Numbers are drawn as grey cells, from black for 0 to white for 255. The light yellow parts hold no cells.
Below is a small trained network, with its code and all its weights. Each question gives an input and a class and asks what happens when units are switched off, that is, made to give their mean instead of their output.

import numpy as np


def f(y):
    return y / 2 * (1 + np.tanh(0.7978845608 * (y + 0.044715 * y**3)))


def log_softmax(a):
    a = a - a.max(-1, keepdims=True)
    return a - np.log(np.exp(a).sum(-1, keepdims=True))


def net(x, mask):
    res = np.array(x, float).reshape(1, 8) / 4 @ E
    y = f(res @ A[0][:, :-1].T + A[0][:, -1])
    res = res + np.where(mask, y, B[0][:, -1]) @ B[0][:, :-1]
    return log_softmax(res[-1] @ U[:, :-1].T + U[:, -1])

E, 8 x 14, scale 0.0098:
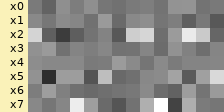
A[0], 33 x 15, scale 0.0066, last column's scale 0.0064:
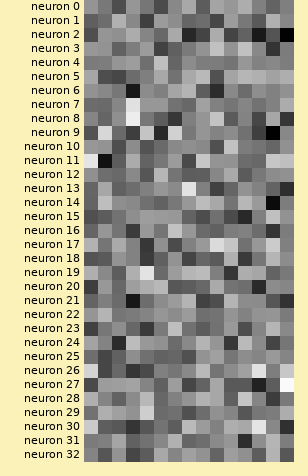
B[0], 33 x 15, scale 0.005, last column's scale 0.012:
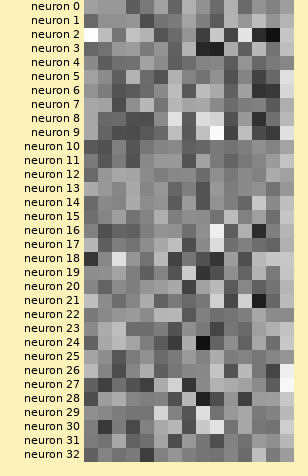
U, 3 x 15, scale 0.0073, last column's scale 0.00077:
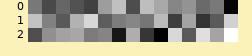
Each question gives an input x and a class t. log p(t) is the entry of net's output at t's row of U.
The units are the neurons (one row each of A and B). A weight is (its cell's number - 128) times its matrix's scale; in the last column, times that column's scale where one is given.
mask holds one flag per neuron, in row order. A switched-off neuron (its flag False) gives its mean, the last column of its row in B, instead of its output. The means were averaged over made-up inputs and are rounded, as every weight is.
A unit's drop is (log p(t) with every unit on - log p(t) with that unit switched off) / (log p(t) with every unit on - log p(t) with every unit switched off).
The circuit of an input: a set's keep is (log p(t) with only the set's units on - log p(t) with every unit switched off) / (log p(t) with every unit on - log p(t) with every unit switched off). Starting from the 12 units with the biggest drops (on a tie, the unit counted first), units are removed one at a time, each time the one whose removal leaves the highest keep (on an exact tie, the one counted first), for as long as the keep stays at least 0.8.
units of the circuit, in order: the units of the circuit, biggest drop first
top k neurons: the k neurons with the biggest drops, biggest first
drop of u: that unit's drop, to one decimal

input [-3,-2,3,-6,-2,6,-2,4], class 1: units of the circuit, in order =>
neuron 27
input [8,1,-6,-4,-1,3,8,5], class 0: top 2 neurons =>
neuron 27; neuron 8
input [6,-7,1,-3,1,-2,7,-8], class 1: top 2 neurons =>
neuron 21; neuron 27
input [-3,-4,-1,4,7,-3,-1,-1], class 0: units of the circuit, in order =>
neuron 2; neuron 26
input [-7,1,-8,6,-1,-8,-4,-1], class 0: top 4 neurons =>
neuron 27; neuron 29; neuron 26; neuron 9
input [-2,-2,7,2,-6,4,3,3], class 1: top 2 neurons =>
neuron 26; neuron 27
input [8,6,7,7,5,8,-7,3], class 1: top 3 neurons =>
neuron 26; neuron 27; neuron 5
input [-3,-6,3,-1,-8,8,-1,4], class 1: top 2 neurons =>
neuron 27; neuron 26
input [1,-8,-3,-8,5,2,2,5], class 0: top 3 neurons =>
neuron 27; neuron 26; neuron 8
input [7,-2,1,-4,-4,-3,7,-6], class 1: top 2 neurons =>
neuron 27; neuron 21
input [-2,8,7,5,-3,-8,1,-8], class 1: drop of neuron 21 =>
0.2
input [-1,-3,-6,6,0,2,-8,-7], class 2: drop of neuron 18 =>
0.1
